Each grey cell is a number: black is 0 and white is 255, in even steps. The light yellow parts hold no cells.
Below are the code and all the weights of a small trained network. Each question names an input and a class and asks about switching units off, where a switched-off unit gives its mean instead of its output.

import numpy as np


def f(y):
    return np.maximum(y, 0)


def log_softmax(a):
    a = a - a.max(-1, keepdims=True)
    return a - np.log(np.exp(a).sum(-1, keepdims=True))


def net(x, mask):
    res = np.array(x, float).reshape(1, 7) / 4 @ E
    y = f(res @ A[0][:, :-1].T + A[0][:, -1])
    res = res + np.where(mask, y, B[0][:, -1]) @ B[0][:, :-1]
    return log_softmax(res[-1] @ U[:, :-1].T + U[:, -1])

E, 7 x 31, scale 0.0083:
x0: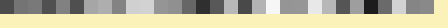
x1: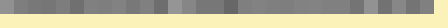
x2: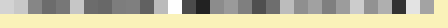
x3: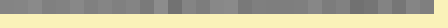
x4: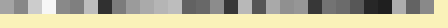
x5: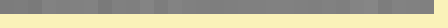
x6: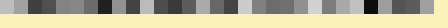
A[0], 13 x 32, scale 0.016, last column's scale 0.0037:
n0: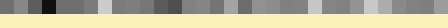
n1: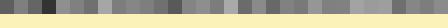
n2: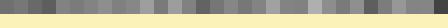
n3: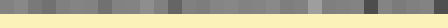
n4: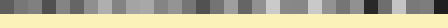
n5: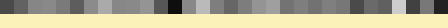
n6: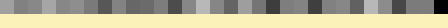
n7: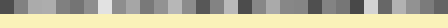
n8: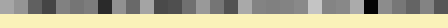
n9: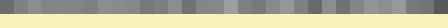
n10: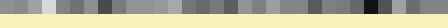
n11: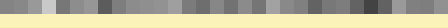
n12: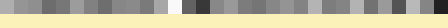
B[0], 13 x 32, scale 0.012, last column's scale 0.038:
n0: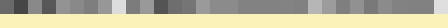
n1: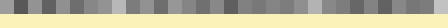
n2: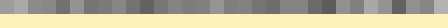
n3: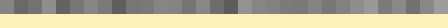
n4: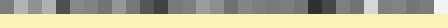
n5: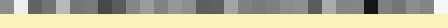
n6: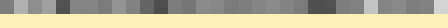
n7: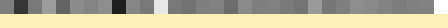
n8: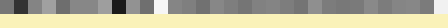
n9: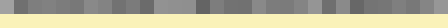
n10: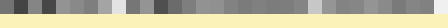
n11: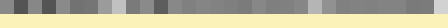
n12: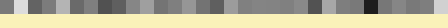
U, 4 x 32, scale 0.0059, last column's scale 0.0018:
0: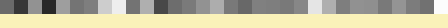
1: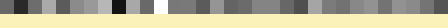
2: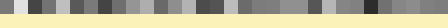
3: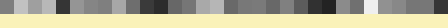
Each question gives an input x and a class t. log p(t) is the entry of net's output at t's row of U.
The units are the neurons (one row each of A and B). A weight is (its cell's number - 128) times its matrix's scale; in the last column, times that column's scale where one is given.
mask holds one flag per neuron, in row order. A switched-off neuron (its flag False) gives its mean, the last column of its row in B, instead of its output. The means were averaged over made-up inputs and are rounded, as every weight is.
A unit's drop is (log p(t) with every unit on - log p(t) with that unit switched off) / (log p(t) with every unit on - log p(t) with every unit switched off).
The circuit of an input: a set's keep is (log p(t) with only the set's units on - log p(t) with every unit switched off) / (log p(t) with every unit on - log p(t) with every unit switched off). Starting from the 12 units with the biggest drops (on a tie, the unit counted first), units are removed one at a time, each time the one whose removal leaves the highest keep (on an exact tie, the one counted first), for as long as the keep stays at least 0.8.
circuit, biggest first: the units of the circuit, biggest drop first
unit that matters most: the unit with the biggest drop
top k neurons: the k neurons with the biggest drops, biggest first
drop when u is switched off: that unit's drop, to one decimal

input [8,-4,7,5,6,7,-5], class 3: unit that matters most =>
n4
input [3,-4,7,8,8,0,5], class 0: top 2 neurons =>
(n10, n5)
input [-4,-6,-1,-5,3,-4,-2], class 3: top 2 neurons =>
(n0, n6)
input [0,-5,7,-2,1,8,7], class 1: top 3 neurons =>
(n8, n5, n3)
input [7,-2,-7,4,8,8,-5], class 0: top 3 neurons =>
(n10, n11, n12)
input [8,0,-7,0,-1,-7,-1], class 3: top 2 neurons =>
(n4, n12)
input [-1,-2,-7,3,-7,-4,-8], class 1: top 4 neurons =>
(n7, n10, n11, n12)
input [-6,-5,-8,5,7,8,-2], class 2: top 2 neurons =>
(n5, n0)
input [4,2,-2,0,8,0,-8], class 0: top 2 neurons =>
(n10, n11)
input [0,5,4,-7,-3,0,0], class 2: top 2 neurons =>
(n10, n12)
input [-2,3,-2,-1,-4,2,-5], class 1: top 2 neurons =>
(n10, n7)
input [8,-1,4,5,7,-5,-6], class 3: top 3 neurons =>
(n4, n0, n8)
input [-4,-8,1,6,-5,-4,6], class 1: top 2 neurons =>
(n8, n10)
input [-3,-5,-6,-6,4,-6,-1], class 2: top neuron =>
(n5)
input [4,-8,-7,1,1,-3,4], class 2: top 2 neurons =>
(n5, n7)
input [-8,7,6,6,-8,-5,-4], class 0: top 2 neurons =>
(n4, n0)
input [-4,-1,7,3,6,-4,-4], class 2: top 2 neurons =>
(n12, n0)
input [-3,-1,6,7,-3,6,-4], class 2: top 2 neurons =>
(n12, n8)
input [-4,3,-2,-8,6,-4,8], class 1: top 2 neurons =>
(n8, n0)
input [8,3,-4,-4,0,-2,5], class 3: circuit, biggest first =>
(n4)
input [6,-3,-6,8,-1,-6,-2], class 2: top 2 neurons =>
(n5, n6)
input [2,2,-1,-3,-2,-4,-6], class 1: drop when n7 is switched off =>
0.1
